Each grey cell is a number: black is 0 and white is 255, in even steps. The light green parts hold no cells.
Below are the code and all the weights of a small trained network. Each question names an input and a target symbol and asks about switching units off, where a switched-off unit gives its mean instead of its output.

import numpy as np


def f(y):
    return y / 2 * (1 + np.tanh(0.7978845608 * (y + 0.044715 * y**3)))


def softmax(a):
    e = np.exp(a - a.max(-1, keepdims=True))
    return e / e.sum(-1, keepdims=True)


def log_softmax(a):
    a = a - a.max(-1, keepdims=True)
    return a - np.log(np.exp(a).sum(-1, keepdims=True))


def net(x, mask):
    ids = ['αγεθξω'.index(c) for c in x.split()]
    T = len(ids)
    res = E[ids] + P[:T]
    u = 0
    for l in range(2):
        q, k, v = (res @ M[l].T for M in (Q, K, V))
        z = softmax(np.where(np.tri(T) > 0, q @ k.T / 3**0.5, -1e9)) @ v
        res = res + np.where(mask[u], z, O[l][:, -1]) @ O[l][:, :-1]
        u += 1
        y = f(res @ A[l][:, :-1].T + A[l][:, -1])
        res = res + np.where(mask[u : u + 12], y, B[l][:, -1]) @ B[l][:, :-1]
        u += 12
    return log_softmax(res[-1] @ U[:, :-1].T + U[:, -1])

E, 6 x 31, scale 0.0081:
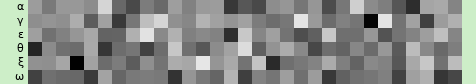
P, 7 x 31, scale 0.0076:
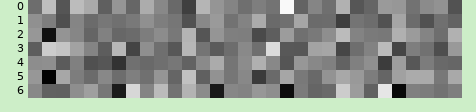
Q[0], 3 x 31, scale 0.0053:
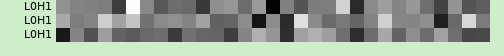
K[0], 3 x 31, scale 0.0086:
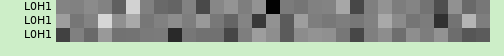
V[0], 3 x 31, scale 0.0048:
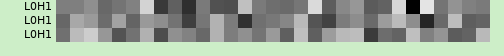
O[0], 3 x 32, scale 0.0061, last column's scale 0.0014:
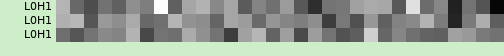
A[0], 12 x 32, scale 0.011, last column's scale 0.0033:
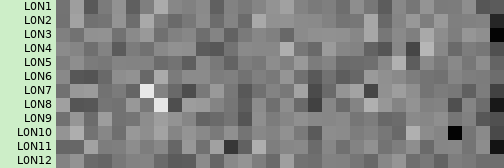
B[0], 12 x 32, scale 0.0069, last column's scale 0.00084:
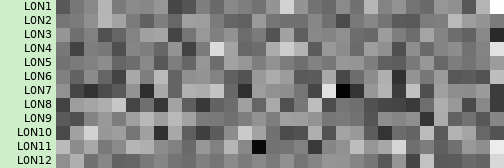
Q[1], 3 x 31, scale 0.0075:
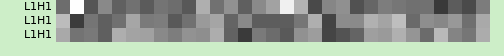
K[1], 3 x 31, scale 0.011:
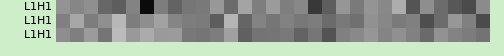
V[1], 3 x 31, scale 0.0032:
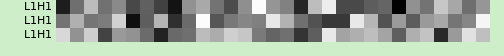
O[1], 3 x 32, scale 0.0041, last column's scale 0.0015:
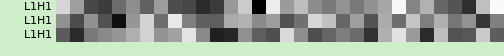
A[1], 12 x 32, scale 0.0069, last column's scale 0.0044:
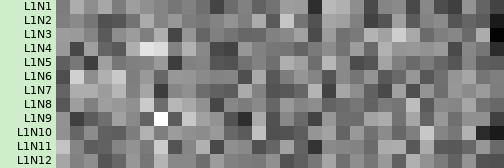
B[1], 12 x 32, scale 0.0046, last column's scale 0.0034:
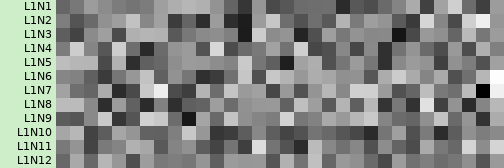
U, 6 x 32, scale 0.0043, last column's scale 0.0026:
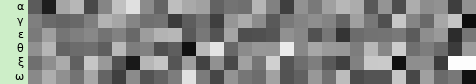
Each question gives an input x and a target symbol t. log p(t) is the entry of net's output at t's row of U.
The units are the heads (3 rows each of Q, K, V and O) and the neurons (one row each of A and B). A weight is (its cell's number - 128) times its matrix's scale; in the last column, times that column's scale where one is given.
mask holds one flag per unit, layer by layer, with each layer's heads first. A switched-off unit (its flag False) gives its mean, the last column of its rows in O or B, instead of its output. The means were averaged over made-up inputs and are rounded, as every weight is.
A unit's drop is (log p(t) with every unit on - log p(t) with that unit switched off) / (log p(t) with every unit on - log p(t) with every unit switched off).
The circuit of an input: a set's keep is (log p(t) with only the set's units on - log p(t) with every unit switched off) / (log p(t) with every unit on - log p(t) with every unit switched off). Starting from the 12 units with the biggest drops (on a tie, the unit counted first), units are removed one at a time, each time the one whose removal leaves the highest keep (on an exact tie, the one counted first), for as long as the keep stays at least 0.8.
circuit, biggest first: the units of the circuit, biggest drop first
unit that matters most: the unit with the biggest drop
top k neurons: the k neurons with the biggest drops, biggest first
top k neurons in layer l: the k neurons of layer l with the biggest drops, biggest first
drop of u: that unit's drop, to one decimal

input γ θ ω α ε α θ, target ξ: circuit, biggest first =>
[L0H1; L1N7]
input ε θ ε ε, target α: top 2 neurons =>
[L0N7; L1N9]
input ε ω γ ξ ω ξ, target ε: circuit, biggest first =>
[L1H1; L1N10; L0N1; L0H1]
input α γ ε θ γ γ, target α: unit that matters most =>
L1H1
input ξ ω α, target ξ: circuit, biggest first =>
[L1H1; L1N4; L1N7; L0H1]
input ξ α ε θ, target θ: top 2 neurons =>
[L1N7; L1N6]
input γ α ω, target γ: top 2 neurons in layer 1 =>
[L1N3; L1N11]
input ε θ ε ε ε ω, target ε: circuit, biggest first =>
[L1H1; L1N10; L0N1]
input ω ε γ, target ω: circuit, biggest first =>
[L1H1; L0N9]
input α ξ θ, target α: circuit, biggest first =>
[L1H1; L1N9; L0H1]
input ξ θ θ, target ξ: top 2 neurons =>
[L1N4; L1N7]
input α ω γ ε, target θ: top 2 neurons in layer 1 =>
[L1N7; L1N6]
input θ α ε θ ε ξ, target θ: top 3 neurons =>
[L0N2; L1N12; L0N1]
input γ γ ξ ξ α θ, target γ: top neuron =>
[L1N3]
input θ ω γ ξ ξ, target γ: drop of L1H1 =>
0.2
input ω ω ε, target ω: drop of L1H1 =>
1.0
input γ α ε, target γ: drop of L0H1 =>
0.4
